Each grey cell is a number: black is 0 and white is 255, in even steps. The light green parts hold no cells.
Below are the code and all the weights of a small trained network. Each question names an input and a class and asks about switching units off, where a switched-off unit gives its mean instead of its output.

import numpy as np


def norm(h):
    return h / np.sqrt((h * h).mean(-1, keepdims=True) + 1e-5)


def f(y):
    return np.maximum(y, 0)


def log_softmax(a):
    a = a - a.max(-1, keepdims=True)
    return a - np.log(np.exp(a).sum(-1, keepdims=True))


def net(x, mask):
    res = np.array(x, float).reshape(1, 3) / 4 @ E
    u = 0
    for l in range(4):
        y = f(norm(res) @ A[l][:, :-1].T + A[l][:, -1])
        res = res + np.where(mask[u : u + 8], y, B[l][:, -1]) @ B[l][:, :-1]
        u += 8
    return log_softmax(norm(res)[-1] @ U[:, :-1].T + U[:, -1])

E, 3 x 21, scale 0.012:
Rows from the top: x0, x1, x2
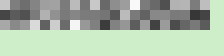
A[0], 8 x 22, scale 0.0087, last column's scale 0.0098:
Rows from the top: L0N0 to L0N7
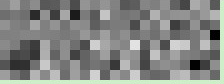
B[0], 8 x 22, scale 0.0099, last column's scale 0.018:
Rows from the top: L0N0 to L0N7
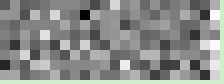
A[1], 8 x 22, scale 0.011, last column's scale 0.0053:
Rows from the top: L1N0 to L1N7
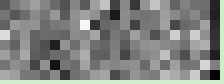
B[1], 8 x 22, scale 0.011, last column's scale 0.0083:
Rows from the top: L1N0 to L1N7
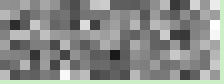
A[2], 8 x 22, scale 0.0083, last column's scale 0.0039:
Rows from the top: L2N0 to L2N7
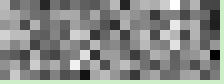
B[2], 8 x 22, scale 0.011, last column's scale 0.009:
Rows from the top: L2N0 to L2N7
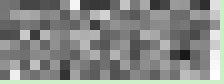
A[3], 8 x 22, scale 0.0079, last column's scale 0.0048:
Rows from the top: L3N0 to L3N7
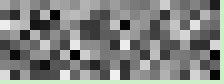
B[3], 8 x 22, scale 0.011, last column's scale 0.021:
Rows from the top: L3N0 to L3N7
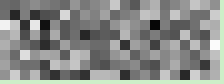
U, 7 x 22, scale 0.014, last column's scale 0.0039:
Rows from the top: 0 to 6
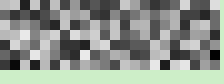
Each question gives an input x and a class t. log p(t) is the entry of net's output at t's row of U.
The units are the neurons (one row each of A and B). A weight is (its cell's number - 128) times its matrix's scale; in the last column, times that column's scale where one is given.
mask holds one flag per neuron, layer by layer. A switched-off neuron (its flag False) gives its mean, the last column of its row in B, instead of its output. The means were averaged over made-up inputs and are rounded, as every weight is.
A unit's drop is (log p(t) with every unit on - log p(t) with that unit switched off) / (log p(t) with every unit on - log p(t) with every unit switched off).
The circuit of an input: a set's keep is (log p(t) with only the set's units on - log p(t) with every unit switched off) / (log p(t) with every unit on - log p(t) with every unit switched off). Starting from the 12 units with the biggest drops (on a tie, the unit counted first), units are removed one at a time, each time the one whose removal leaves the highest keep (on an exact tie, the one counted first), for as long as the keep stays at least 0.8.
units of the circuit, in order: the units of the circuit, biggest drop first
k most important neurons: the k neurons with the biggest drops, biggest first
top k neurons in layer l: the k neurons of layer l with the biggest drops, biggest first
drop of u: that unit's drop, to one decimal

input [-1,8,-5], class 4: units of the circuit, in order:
L0N5
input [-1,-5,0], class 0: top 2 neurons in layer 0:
L0N4; L0N0
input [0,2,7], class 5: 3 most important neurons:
L0N1; L0N2; L1N2
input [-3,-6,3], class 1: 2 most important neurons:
L0N6; L0N1
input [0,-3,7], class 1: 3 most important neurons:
L0N6; L0N2; L0N1
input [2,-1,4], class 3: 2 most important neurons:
L0N6; L0N1
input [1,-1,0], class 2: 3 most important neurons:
L0N6; L0N4; L0N1
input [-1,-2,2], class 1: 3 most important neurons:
L0N6; L0N1; L0N4
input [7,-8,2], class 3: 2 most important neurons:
L0N7; L0N6
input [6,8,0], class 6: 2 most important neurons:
L0N4; L0N1
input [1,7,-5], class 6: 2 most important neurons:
L0N4; L0N6
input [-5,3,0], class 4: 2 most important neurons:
L0N4; L1N0
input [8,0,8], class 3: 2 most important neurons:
L0N6; L1N3
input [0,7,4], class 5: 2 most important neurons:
L0N1; L0N7
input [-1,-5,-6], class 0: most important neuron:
L0N1
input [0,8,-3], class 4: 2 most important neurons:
L0N5; L0N1
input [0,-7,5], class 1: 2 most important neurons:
L0N6; L2N3
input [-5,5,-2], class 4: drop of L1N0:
0.1
